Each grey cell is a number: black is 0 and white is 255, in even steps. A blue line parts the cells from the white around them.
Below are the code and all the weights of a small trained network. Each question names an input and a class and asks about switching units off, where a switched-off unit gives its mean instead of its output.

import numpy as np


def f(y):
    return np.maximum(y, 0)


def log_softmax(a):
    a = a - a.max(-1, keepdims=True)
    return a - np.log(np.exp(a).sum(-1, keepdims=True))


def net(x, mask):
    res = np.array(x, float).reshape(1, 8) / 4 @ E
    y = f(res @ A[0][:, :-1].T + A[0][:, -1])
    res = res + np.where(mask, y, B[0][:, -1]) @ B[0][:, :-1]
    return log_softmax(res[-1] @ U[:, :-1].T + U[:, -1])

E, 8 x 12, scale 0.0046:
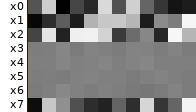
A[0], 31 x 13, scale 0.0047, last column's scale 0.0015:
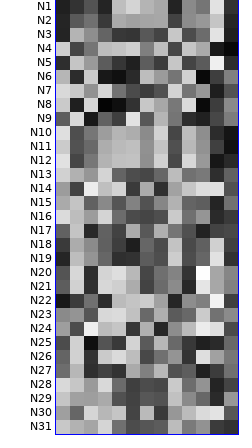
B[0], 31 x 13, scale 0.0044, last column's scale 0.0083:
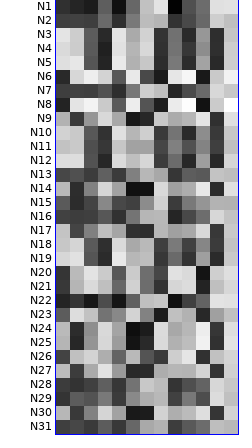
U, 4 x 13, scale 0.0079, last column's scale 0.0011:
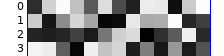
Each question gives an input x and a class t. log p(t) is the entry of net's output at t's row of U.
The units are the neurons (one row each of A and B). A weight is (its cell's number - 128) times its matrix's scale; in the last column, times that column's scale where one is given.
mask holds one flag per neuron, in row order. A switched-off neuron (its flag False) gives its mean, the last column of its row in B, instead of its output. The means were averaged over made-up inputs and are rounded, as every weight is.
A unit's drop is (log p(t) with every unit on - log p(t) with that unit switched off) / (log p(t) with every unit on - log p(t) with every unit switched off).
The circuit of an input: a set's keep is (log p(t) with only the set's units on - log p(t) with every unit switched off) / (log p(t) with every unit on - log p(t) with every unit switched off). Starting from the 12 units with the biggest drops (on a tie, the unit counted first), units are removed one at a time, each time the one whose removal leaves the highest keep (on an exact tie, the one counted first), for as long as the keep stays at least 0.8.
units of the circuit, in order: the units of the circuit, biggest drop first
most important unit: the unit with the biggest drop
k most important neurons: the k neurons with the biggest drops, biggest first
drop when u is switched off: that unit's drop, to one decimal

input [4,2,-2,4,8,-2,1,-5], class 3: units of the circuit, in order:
N12
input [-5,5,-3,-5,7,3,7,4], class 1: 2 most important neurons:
N24, N14
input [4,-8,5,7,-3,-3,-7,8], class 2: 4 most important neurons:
N7, N28, N16, N15
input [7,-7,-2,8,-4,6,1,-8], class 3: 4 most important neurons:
N12, N4, N10, N11
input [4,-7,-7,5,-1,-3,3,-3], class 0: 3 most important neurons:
N8, N6, N1
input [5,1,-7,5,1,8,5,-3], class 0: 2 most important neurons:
N8, N6
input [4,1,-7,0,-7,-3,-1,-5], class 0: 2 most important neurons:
N8, N6
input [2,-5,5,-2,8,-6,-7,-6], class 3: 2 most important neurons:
N8, N4
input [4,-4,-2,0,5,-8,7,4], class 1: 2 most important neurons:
N22, N1
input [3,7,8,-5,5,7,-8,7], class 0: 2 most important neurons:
N20, N21
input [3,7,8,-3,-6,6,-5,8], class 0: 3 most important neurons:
N20, N21, N26
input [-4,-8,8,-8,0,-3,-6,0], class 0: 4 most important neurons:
N20, N21, N26, N23
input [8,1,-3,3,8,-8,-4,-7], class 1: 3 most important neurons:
N25, N27, N9
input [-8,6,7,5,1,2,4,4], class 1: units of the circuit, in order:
N24
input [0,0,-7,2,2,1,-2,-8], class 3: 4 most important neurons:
N12, N10, N4, N11
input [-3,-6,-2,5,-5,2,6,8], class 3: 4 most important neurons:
N5, N19, N3, N18
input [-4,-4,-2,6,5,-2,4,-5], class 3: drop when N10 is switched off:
0.3
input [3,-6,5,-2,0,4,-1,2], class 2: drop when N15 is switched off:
0.2
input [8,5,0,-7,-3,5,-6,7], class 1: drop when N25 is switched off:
0.1
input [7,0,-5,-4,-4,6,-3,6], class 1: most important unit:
N25
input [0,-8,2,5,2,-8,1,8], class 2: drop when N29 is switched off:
0.2
